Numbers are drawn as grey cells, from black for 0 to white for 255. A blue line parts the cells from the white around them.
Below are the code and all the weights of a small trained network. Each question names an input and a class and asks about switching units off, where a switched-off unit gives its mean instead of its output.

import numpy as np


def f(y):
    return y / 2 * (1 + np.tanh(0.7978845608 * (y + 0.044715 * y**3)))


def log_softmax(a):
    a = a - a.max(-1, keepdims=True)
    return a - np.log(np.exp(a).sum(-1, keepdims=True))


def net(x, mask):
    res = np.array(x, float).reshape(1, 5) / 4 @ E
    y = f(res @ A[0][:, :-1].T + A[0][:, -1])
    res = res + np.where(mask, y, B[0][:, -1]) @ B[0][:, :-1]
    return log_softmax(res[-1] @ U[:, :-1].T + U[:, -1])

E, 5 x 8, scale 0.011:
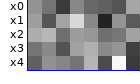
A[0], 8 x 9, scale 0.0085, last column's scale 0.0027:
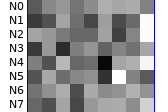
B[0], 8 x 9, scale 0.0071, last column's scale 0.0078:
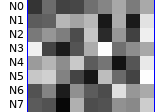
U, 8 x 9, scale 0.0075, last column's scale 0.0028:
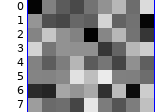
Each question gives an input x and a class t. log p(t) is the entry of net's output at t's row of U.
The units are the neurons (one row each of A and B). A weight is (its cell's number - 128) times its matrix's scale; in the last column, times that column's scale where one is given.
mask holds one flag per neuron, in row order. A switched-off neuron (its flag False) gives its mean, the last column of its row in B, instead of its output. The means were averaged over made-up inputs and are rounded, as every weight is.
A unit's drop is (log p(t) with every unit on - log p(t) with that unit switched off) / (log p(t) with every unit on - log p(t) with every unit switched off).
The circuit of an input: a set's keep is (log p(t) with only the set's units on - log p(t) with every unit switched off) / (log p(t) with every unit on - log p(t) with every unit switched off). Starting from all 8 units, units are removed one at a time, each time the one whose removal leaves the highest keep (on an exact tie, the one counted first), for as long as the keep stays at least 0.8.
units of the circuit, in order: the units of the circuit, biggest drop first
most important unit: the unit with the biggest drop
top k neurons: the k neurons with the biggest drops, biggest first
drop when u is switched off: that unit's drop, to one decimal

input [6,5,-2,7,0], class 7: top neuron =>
(N3)
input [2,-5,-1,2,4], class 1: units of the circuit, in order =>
(N3; N1)
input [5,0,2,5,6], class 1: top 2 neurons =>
(N3; N5)
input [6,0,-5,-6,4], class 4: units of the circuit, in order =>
(N4; N2)
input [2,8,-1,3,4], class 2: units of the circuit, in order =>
(N5; N1)
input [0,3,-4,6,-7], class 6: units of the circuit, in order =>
(N1; N5)
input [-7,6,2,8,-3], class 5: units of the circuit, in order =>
(N1; N2)
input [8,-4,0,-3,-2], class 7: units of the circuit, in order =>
(N2; N7; N5)
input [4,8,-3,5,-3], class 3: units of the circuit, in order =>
(N1; N0)
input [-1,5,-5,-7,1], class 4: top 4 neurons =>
(N4; N2; N0; N6)
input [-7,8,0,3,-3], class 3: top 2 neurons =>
(N1; N2)
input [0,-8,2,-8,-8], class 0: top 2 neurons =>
(N6; N0)
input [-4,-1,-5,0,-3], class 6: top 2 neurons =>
(N1; N5)
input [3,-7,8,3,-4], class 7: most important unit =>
N2
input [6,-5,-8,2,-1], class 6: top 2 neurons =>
(N1; N5)
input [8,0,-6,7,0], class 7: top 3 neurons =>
(N3; N5; N7)
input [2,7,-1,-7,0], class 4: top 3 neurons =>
(N4; N2; N1)
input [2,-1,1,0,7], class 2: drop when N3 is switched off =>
-0.1
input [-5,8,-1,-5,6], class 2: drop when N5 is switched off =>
0.3
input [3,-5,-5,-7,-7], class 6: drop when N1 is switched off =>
0.4
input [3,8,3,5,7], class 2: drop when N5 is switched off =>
0.5
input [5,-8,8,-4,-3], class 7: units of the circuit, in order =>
(N2)
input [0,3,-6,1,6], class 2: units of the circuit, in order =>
(N5; N1)
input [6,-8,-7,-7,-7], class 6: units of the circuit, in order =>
(N1; N2)
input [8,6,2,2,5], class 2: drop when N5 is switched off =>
0.6
